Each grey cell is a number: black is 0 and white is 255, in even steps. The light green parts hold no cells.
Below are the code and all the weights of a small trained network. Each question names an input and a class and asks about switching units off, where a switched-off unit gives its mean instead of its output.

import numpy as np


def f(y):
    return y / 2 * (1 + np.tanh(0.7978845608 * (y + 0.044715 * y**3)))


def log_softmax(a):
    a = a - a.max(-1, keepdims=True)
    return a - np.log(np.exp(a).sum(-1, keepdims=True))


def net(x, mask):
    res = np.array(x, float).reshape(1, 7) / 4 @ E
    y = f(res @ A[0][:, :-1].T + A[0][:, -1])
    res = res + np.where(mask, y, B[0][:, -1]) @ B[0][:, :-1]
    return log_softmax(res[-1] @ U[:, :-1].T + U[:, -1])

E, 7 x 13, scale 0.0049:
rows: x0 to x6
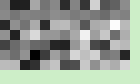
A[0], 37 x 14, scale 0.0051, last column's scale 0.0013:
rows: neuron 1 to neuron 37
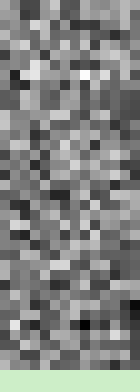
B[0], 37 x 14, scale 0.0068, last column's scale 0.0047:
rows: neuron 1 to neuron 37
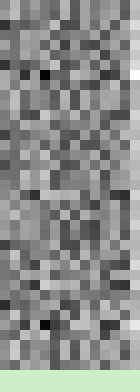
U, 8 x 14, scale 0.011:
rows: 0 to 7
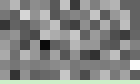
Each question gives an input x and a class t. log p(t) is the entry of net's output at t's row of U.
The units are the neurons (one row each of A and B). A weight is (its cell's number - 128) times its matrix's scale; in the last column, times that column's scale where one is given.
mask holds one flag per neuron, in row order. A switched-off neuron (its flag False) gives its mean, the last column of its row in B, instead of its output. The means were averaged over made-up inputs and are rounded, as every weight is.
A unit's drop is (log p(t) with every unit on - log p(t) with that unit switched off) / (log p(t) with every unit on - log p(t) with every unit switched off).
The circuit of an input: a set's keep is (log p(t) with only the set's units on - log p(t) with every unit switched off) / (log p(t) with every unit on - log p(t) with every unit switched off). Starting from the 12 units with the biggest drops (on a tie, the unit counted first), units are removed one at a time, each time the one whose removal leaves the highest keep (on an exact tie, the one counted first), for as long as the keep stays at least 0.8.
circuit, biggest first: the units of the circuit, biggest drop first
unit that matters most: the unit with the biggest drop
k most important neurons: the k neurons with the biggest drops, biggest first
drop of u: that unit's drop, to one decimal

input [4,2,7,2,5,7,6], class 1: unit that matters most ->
neuron 34
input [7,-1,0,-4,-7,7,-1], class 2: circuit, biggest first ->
[neuron 31; neuron 25]
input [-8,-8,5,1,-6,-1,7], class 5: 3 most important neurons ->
[neuron 5; neuron 23; neuron 15]
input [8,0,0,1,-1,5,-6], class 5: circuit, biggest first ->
[neuron 9; neuron 24]
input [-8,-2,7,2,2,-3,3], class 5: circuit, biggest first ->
[neuron 5; neuron 23]
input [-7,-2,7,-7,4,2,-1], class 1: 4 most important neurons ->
[neuron 34; neuron 18; neuron 16; neuron 8]
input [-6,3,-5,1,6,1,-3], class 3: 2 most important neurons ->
[neuron 20; neuron 29]
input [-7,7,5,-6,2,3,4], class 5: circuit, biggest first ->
[neuron 23; neuron 15]
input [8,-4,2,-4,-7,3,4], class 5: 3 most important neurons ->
[neuron 9; neuron 24; neuron 21]
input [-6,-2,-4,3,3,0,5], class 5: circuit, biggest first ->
[neuron 5; neuron 23]
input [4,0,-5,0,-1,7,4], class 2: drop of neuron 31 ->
0.2
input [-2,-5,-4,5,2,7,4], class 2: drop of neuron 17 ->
0.1
